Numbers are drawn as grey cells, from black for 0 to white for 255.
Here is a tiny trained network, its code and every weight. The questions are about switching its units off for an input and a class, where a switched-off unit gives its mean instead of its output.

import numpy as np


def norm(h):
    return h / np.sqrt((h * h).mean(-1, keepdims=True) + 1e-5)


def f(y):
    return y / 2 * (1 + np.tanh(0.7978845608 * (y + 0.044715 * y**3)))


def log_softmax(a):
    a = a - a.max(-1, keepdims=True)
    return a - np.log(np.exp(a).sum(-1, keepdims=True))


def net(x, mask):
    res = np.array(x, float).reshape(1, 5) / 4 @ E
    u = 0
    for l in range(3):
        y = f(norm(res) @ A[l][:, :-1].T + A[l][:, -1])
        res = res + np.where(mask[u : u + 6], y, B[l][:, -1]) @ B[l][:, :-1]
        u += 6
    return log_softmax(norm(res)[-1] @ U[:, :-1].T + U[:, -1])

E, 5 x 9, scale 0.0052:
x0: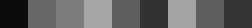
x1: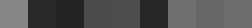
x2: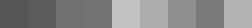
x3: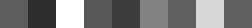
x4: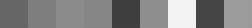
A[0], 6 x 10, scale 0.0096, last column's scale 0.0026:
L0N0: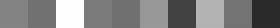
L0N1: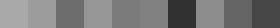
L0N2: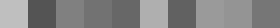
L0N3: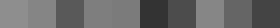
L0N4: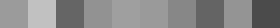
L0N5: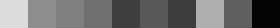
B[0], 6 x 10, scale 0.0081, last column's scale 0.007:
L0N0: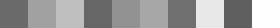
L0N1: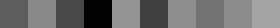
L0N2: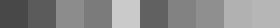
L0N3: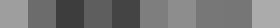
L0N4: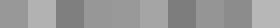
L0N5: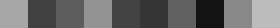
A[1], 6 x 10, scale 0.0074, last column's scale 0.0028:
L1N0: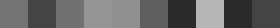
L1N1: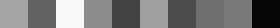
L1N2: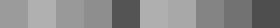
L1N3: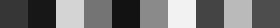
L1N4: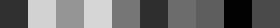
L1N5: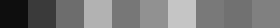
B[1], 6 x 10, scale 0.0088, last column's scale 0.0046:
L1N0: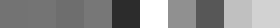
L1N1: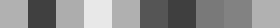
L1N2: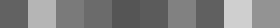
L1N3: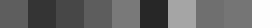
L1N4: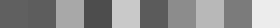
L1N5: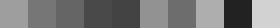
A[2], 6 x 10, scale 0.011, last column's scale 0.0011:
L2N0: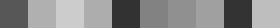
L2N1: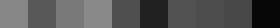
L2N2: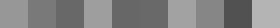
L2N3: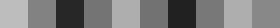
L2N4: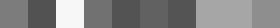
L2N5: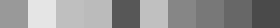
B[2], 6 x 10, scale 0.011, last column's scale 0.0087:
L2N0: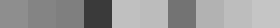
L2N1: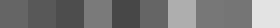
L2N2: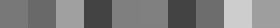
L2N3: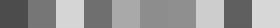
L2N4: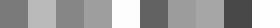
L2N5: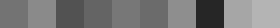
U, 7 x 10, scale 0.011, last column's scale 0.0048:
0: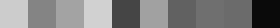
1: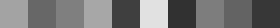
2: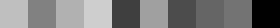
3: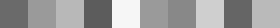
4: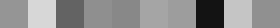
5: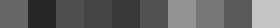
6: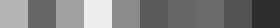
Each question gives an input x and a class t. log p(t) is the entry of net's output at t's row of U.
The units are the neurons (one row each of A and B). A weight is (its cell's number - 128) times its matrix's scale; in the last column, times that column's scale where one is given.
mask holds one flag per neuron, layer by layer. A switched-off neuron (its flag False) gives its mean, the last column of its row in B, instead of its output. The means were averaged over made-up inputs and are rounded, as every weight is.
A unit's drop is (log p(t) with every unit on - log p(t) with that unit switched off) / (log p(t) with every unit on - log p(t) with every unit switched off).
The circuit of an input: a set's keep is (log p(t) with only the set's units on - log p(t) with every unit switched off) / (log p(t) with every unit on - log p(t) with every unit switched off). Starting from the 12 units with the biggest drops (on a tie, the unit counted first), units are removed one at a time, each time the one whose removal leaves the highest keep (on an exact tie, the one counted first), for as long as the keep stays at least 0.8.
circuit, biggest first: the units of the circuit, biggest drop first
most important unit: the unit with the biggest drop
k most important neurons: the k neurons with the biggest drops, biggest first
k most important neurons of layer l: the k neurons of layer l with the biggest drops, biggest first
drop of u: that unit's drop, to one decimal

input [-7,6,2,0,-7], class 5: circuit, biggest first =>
(L0N5)
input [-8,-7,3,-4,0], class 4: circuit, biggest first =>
(L2N5 L2N4 L1N4)
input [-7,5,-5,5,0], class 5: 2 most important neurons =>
(L0N5 L2N1)
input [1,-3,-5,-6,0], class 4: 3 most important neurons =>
(L0N4 L2N5 L1N3)
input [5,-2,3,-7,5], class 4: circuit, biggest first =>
(L2N3 L2N4 L2N1)
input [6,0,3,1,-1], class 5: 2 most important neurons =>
(L0N0 L1N3)
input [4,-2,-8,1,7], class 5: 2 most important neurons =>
(L1N3 L0N0)
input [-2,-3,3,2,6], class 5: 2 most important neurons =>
(L1N3 L0N0)
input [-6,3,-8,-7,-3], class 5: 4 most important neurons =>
(L0N5 L2N4 L0N0 L2N1)
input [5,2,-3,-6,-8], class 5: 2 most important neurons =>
(L0N3 L2N4)
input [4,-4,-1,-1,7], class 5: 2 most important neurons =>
(L1N3 L0N0)
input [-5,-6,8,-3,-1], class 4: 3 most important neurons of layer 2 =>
(L2N5 L2N4 L2N0)
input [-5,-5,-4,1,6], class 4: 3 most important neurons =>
(L2N5 L1N4 L2N3)
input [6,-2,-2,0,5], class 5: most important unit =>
L1N3
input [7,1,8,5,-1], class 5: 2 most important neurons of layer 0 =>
(L0N0 L0N4)
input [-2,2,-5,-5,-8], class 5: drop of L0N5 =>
0.3
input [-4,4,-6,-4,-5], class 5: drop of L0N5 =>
0.2
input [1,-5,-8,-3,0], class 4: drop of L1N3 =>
0.2
